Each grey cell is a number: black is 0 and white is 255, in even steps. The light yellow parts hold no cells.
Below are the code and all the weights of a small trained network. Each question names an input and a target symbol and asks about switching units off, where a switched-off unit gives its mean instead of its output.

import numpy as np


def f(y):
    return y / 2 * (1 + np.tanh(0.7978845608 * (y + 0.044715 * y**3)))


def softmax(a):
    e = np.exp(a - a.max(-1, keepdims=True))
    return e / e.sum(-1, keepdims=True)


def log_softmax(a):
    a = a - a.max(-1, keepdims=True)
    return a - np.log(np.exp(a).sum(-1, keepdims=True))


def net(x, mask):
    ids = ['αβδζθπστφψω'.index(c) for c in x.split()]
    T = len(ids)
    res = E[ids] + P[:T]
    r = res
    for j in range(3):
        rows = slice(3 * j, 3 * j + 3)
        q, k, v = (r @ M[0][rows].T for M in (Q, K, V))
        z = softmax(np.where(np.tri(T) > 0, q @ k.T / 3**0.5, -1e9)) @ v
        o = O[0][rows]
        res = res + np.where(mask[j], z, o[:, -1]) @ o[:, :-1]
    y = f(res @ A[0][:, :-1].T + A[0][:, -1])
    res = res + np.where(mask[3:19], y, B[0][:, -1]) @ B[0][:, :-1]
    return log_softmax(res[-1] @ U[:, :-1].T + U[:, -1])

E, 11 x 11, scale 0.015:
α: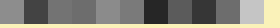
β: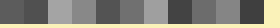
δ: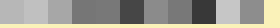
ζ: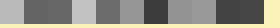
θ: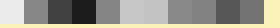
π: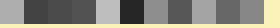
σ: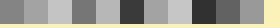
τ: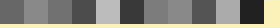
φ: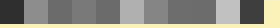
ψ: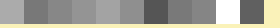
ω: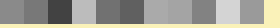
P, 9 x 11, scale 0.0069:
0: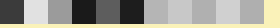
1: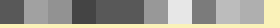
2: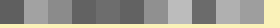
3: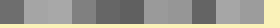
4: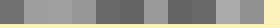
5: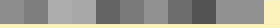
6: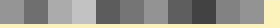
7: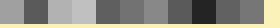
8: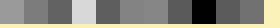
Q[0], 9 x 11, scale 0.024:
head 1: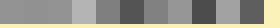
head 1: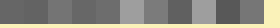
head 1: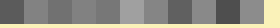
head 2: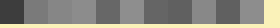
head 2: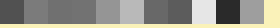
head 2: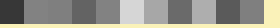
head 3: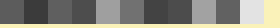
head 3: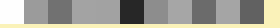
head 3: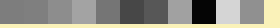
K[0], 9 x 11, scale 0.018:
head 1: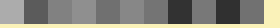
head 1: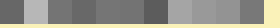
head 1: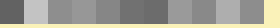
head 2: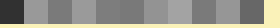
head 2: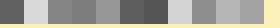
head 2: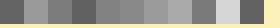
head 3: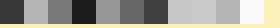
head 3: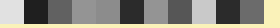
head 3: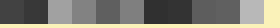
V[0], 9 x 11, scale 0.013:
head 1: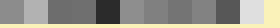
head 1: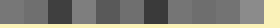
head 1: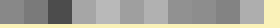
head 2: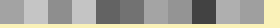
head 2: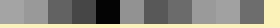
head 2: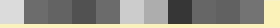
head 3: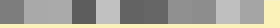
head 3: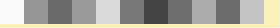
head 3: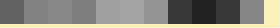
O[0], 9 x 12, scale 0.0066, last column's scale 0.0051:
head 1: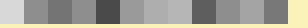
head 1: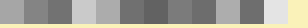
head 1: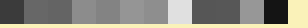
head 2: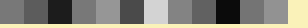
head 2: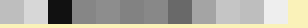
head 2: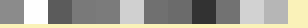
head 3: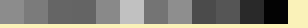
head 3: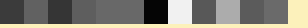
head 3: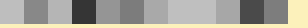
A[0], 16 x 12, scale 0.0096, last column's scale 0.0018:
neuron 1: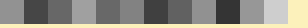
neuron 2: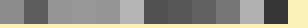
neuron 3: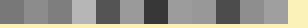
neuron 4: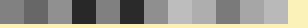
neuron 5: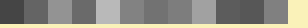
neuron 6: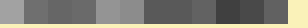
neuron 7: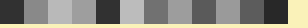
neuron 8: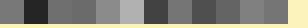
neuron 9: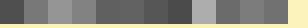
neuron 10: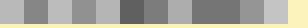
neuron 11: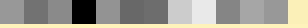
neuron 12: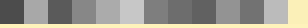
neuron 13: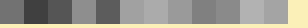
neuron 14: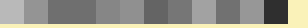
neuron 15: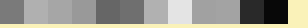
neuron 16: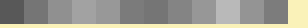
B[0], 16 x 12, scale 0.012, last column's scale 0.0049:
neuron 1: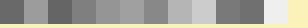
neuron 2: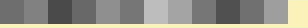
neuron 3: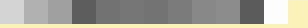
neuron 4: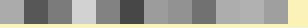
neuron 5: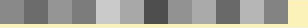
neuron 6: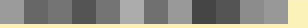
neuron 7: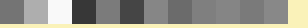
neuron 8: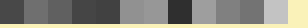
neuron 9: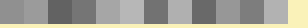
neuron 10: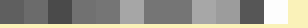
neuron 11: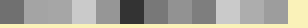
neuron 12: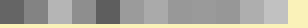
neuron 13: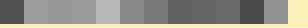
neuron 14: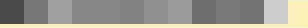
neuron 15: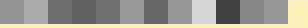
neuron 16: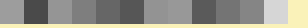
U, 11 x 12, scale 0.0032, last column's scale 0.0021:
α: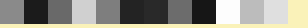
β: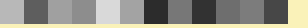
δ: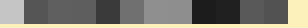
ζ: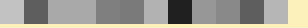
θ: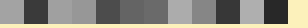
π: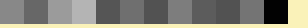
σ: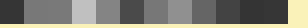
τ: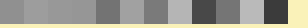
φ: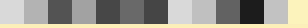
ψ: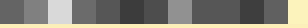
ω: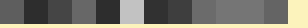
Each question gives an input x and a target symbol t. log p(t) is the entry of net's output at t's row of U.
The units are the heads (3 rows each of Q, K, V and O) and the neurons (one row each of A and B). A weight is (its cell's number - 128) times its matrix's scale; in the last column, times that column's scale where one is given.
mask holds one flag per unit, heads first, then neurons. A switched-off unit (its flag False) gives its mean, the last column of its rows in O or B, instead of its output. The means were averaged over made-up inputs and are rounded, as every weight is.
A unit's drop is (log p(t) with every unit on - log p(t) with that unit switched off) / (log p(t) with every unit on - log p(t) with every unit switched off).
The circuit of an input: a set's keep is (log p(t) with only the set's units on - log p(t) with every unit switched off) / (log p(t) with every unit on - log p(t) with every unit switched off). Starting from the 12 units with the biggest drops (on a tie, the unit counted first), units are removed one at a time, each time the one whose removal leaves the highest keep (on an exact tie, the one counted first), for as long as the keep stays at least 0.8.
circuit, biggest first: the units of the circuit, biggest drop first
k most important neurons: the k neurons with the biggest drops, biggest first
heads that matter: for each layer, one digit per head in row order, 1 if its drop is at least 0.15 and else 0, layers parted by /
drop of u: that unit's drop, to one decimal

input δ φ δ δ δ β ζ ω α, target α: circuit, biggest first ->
head 3; neuron 11
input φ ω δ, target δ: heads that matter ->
011
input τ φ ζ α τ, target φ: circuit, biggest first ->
neuron 15; head 3
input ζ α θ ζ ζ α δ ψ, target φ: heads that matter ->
101
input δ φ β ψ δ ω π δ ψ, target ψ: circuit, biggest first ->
neuron 7; head 2; head 3
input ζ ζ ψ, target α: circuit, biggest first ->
head 3; neuron 16; neuron 1
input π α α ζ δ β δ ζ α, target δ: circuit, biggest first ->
neuron 2; neuron 6
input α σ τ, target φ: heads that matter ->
111
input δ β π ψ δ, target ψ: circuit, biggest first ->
head 2; neuron 7; head 3
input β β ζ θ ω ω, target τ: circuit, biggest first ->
head 2; neuron 12
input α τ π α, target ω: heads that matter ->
001
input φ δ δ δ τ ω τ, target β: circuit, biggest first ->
head 1; neuron 5; head 2; neuron 9
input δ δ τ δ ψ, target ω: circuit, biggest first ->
head 3; neuron 8; head 1
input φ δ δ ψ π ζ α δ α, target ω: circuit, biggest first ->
neuron 8; head 2
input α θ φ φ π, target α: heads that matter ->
000
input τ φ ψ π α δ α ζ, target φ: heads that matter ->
001
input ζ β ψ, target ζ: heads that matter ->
001
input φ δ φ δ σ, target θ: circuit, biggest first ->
head 2; neuron 5; neuron 4; neuron 15
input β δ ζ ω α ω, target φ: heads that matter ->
101
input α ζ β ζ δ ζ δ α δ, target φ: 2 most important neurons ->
neuron 15; neuron 10
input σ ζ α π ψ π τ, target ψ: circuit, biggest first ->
head 2; neuron 7; head 3
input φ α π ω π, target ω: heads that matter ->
011
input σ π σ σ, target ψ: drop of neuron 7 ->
0.7
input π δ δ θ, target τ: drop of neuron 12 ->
0.2
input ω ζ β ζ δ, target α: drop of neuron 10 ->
0.0
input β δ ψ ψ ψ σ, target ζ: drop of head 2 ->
0.1
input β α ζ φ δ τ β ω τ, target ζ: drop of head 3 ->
1.1
